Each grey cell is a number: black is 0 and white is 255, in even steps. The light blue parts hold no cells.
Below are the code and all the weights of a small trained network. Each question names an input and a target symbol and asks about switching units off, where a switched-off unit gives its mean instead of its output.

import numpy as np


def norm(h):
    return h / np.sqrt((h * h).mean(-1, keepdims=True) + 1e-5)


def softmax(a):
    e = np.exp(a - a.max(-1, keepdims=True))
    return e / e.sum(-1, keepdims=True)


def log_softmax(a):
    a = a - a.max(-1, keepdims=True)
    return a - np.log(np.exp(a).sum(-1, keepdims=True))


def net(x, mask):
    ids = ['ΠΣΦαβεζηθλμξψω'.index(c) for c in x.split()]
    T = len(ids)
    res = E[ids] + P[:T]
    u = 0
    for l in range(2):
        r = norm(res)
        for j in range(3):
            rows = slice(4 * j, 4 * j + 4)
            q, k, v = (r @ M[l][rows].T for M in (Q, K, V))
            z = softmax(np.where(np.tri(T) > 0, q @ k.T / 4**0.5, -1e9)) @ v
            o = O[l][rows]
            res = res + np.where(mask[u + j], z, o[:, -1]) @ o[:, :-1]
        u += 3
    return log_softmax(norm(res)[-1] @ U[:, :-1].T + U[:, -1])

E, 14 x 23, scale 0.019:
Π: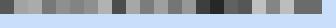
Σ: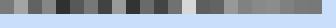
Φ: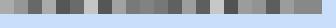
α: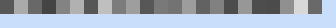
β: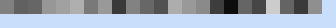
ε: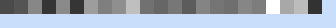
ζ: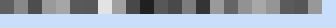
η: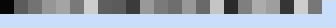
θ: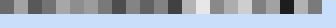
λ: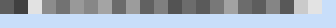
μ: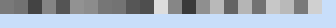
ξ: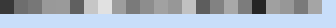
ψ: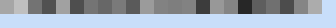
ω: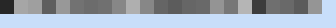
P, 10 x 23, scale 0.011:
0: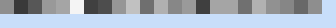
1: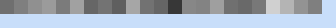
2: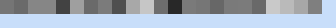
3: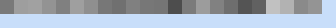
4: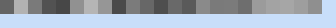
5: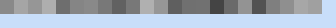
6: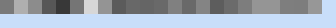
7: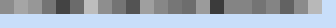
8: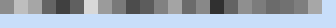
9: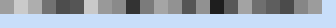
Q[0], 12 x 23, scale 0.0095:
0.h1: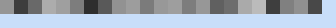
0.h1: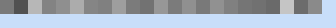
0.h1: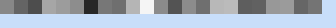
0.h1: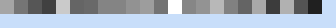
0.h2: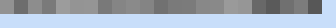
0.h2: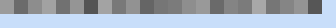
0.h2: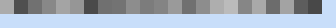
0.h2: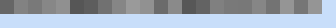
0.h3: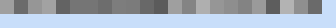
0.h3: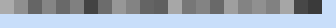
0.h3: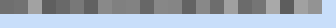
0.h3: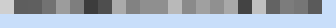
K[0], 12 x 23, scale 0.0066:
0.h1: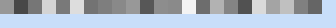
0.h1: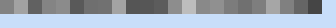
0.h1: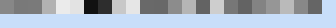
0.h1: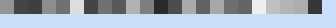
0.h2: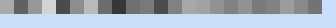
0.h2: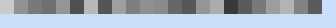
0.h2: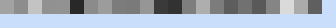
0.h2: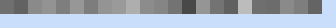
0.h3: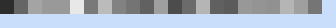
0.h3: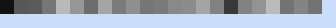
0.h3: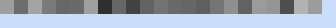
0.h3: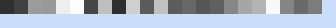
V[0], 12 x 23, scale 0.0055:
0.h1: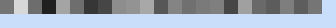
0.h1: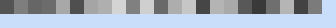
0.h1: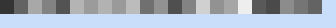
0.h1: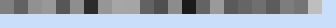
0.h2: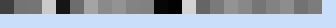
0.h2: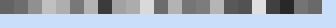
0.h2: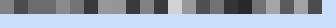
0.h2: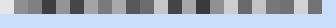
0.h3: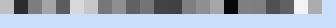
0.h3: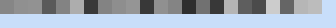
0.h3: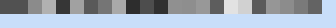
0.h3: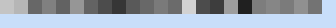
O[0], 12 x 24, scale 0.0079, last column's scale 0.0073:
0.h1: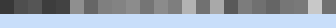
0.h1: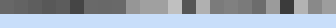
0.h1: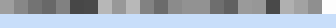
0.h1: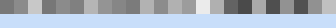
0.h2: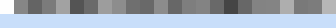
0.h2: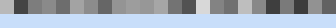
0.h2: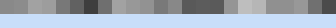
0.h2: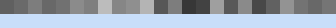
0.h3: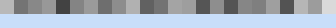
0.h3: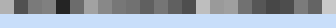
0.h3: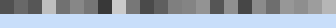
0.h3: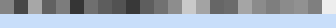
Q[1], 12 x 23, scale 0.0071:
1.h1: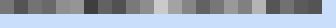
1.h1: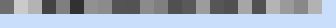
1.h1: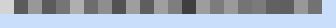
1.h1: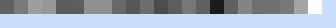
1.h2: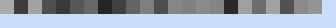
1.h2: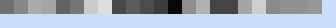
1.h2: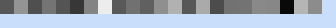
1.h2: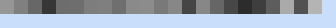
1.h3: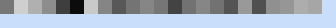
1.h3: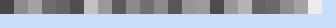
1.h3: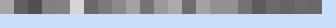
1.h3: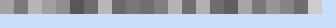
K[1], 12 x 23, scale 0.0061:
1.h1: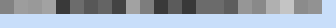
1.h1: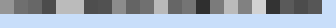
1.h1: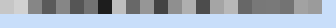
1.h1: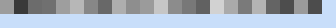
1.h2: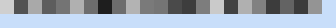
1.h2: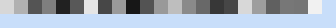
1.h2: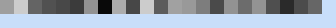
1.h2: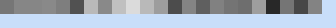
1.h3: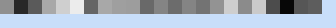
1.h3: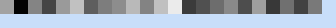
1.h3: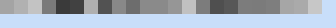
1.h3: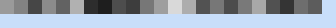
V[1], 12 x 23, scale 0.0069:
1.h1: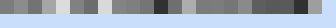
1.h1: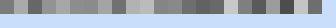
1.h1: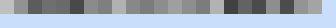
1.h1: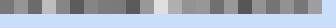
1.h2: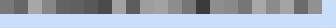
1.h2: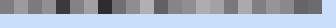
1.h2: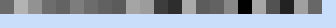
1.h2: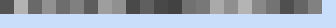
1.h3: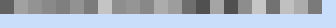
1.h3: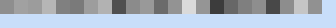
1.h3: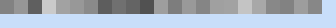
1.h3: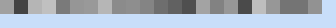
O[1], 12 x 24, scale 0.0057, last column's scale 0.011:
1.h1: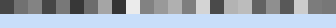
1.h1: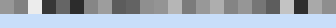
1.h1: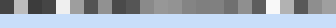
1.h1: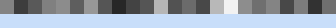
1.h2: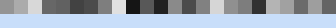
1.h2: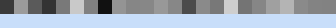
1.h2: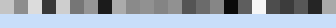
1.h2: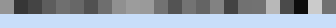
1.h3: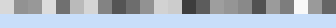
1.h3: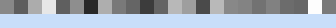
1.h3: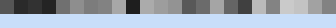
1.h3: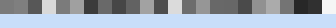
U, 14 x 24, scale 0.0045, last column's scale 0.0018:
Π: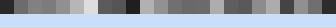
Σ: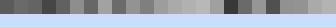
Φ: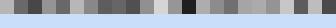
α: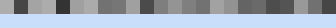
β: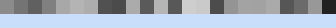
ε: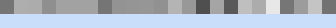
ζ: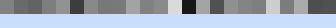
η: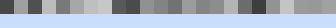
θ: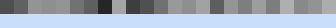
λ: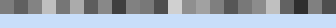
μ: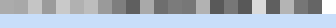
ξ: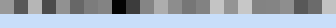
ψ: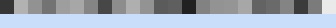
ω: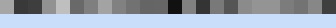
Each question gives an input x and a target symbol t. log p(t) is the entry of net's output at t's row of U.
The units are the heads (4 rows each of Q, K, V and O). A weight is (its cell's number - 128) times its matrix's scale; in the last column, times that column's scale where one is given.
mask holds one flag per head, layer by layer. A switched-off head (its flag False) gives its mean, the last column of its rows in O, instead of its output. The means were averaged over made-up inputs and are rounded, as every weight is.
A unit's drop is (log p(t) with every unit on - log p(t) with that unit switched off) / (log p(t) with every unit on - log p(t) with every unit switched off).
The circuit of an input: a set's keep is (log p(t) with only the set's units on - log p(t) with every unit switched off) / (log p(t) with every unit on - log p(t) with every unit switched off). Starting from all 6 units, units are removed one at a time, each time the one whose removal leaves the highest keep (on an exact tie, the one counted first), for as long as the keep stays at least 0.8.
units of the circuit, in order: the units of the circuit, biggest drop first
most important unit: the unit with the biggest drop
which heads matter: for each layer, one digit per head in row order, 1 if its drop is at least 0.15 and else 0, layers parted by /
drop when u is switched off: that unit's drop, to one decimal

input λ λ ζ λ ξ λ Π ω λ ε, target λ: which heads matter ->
100 / 001
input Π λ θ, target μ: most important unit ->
0.h1
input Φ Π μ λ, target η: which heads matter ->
000 / 010
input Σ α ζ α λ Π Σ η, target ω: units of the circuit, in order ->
(0.h2; 0.h1)
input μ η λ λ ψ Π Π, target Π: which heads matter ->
100 / 000
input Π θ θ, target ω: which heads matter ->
100 / 010
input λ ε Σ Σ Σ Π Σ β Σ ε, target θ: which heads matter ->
001 / 000
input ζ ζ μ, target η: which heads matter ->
100 / 010
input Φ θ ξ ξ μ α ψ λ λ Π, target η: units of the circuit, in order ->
(0.h2; 1.h2; 0.h3; 1.h1)
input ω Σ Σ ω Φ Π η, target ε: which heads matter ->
101 / 000
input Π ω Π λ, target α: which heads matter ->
000 / 001
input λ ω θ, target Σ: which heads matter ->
100 / 000
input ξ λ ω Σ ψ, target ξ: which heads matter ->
001 / 100
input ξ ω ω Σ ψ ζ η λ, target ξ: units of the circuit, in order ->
(0.h3)
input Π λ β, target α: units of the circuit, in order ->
(1.h1; 0.h3)
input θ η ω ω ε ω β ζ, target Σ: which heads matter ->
100 / 100
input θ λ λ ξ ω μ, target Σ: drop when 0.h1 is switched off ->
0.3
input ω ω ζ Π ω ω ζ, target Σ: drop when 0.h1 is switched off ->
0.8
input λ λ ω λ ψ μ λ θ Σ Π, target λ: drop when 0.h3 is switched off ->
-0.3
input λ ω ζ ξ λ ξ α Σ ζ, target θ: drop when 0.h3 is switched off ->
1.2
